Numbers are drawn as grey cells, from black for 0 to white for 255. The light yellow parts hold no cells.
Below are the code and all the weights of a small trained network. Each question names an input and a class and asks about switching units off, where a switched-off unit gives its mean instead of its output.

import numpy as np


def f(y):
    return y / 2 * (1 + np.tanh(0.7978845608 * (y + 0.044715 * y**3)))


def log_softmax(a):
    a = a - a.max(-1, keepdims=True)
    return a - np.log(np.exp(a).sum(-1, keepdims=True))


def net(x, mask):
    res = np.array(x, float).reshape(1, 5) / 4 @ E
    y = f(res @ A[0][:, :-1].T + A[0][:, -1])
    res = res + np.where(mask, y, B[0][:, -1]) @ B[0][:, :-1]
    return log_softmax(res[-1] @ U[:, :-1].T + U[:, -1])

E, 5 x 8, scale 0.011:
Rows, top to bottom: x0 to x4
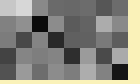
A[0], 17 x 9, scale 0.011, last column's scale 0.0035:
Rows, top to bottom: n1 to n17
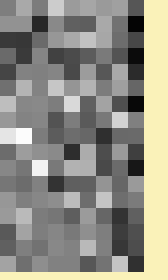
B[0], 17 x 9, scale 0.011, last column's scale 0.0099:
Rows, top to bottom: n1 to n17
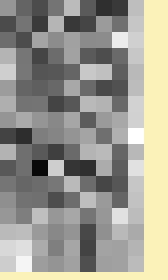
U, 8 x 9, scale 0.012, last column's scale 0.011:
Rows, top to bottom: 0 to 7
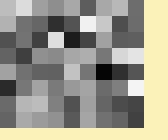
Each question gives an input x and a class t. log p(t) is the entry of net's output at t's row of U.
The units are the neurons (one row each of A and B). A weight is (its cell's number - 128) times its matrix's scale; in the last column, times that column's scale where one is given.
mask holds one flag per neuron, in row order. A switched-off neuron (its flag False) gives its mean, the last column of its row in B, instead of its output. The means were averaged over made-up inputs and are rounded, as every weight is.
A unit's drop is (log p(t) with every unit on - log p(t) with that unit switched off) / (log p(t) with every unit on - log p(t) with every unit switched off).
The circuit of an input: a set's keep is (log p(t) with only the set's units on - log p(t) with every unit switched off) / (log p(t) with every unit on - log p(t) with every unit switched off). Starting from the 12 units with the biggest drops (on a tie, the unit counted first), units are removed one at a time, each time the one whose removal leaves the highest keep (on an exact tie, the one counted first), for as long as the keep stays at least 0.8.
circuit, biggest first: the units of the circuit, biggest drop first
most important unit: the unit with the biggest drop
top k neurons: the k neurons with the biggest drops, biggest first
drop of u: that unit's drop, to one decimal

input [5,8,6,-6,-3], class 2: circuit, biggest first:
n2
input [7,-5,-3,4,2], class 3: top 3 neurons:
n9; n14; n2
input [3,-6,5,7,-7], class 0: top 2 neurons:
n17; n8
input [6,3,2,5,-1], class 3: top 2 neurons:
n9; n7
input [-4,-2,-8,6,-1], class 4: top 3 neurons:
n1; n6; n7
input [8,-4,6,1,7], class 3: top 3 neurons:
n9; n14; n17
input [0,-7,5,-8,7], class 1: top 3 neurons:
n7; n13; n17
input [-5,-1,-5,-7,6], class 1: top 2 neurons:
n13; n7
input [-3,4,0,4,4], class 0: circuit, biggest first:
n11; n16
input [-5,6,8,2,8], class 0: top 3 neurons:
n16; n15; n3
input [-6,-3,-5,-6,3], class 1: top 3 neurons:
n13; n7; n9
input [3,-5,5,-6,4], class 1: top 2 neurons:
n7; n2
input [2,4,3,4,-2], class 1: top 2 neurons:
n11; n10
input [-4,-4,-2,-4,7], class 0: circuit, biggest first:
n16
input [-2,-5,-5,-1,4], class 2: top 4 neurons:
n11; n12; n4; n17
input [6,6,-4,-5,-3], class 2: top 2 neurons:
n2; n3
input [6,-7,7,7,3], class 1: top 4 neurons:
n10; n5; n2; n1
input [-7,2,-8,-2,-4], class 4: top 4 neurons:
n1; n6; n9; n14
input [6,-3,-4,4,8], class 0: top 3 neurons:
n16; n15; n14
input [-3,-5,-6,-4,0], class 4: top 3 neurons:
n1; n6; n2
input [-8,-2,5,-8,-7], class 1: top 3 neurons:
n13; n7; n9
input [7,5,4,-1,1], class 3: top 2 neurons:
n9; n11
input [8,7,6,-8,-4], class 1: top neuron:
n7
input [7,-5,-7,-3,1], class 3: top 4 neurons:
n9; n14; n4; n12
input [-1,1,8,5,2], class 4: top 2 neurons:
n4; n12
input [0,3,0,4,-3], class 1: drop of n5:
0.2
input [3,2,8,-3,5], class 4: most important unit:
n12
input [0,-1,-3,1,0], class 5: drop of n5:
0.2
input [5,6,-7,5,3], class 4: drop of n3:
0.1
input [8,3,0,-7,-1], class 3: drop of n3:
-0.1
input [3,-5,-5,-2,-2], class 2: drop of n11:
1.0
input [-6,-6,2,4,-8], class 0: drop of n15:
0.0
